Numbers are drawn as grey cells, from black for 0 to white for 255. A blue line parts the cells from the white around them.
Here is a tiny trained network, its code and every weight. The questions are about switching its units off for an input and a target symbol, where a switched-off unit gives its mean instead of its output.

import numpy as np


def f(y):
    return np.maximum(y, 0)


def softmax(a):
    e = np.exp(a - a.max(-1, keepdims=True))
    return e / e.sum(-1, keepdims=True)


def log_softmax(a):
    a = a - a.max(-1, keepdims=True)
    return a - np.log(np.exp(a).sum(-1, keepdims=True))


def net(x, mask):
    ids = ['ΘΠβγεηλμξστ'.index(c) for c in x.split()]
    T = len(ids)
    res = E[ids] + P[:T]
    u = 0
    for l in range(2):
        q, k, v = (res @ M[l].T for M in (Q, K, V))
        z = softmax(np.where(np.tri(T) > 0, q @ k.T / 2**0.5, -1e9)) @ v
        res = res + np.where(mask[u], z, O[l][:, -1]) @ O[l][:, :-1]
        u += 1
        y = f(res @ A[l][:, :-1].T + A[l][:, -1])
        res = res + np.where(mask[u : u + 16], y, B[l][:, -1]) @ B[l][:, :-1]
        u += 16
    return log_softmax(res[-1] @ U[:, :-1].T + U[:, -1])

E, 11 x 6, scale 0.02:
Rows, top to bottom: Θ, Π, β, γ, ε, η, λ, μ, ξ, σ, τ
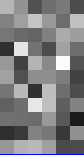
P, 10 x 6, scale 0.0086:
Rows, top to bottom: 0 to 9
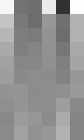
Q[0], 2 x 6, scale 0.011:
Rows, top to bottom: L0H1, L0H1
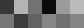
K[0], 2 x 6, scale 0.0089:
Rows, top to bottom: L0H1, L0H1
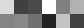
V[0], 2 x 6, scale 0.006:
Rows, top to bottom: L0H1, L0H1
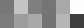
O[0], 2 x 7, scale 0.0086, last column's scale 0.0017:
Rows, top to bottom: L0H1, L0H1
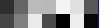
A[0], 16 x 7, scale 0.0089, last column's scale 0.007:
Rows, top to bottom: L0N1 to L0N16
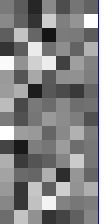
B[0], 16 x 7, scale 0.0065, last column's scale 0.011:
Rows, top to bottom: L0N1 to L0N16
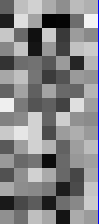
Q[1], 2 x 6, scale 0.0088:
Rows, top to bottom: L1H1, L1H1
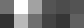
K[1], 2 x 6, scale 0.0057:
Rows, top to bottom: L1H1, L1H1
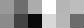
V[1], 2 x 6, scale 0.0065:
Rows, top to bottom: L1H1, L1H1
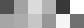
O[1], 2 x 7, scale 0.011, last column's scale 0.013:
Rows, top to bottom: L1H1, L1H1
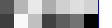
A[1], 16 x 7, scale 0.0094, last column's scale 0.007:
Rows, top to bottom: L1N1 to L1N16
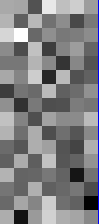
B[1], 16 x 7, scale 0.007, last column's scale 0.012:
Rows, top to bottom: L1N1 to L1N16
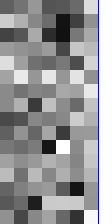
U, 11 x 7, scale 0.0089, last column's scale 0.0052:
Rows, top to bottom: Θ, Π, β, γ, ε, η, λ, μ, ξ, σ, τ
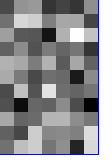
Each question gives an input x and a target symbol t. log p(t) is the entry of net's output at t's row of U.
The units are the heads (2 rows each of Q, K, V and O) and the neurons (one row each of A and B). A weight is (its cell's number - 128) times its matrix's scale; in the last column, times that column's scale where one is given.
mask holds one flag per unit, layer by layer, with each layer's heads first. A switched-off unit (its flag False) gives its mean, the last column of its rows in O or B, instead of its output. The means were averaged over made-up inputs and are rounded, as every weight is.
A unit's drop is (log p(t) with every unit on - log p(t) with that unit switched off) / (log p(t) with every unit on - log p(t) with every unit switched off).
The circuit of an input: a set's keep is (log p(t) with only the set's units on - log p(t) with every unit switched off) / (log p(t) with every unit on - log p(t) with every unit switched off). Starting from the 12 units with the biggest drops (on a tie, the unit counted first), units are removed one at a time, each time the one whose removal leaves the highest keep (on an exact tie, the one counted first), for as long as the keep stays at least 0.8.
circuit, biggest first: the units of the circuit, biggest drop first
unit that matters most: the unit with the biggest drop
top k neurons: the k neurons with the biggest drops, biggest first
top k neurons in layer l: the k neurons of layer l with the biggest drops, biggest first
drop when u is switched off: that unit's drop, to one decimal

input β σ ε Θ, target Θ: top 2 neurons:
L1N3, L0N10
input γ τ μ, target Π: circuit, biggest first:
L1H1
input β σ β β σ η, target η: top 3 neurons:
L0N12, L1N2, L0N2
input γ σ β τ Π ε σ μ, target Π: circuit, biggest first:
L1H1, L0H1
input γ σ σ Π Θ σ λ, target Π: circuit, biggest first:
L0N2, L1H1
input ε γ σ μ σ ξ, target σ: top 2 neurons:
L0N16, L0N5
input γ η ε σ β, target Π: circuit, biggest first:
L1H1, L0H1
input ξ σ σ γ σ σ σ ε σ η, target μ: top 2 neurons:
L0N3, L0N16
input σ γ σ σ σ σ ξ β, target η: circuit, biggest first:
L1H1, L0H1, L0N2, L0N3
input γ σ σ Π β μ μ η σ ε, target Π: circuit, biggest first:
L1H1, L1N6
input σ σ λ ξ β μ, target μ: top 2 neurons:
L0N2, L0N15
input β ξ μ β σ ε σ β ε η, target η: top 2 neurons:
L0N1, L1N2
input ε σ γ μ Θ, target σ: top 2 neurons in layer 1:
L1N16, L1N1
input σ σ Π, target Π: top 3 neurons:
L0N10, L0N2, L1N6
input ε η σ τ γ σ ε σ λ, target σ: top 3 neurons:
L0N2, L0N3, L0N16
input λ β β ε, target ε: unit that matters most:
L0N14
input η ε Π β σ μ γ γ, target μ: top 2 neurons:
L0N3, L1N3
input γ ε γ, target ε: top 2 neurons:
L0N3, L0N16
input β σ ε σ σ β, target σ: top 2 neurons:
L0N14, L0N15
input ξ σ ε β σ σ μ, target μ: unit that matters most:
L0N15
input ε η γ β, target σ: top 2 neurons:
L0N16, L0N3
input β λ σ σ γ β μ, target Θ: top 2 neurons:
L0N15, L0N5
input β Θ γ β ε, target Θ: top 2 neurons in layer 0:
L0N14, L0N4
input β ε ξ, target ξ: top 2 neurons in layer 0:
L0N14, L0N2
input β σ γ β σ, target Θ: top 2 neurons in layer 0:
L0N15, L0N2
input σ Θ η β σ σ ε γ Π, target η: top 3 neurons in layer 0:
L0N3, L0N1, L0N11
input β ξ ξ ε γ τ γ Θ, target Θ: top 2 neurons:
L1N3, L0N15
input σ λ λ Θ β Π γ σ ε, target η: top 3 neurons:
L0N14, L0N15, L0N2
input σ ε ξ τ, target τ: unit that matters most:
L0N4
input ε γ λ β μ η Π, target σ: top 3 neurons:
L0N2, L0N3, L0N16
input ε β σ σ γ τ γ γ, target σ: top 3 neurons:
L0N3, L0N16, L1N1
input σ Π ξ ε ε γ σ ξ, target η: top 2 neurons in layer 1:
L1N8, L1N9
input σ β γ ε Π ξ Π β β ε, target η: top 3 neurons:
L0N14, L0N15, L0N3
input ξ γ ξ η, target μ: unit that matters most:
L0H1
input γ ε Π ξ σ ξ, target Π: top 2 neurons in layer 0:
L0N2, L0N15
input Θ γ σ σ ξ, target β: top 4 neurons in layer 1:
L1N16, L1N11, L1N7, L1N14
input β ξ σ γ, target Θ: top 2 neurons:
L1N3, L0N15
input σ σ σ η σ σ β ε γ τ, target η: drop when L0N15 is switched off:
0.0
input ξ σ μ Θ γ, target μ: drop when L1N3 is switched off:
0.3
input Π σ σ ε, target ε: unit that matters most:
L0H1
